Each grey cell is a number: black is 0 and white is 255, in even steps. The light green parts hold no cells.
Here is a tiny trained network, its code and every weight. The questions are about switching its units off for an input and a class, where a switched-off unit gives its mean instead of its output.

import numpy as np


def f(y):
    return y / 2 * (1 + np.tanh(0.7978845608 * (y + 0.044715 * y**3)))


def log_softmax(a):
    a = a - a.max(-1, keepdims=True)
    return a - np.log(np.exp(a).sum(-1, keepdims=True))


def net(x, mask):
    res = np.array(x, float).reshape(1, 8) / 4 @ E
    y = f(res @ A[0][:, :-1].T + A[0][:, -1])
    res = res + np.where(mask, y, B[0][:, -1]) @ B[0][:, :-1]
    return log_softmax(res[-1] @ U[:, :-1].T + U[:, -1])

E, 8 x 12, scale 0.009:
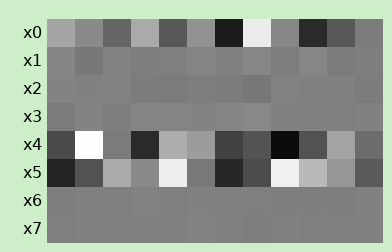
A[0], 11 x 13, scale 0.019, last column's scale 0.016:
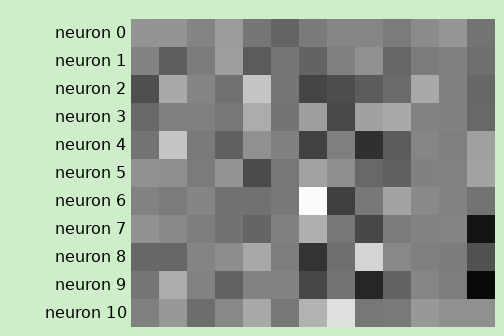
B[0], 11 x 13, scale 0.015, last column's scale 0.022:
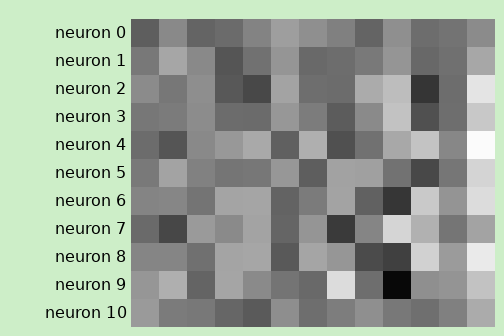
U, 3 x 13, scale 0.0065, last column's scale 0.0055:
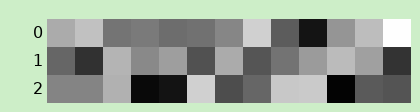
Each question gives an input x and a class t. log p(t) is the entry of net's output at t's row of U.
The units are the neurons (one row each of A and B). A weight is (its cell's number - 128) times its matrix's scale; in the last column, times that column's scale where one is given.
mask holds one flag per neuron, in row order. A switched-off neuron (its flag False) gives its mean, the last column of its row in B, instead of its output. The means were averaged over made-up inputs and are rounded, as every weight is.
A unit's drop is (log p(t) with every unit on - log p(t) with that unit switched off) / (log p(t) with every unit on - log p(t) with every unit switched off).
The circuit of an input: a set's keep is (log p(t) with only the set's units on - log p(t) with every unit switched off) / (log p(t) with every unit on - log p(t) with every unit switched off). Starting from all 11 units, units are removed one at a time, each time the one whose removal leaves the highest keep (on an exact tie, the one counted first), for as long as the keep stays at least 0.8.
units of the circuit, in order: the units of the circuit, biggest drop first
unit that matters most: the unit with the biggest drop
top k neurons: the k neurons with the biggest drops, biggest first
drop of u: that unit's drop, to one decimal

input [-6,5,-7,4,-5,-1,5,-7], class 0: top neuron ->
neuron 4
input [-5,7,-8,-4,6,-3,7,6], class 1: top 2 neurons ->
neuron 4; neuron 7
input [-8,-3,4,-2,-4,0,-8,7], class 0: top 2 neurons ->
neuron 6; neuron 4
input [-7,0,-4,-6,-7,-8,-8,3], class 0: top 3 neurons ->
neuron 6; neuron 4; neuron 5
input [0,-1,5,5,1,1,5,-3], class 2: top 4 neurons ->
neuron 8; neuron 6; neuron 4; neuron 9
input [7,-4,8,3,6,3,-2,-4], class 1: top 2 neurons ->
neuron 4; neuron 5
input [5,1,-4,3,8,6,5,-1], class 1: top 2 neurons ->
neuron 4; neuron 2
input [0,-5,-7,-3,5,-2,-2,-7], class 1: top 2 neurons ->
neuron 4; neuron 6
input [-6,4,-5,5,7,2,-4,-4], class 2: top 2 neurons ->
neuron 2; neuron 8
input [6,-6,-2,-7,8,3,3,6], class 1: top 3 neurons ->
neuron 4; neuron 2; neuron 5
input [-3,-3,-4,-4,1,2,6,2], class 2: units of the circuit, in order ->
neuron 4; neuron 8
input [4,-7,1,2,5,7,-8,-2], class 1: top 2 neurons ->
neuron 8; neuron 4
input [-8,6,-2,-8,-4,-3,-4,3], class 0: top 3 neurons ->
neuron 6; neuron 4; neuron 2
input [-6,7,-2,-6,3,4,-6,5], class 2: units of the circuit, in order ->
neuron 2
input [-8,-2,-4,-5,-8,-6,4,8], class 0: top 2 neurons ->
neuron 6; neuron 4
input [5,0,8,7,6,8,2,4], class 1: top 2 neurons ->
neuron 4; neuron 8
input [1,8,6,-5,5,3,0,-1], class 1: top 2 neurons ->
neuron 4; neuron 5
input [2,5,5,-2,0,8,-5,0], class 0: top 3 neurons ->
neuron 8; neuron 4; neuron 7
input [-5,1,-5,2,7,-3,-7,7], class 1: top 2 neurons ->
neuron 4; neuron 7
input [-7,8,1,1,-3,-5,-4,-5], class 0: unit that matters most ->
neuron 6
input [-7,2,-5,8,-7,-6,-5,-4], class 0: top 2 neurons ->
neuron 6; neuron 4
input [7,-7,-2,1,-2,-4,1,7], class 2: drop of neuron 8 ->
0.2
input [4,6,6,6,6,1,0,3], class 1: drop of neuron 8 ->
0.1
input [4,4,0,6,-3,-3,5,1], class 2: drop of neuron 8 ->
0.3
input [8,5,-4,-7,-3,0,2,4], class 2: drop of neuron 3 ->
0.0
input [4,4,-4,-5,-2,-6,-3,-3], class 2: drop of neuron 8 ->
0.1
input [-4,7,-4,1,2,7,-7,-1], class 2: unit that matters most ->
neuron 2
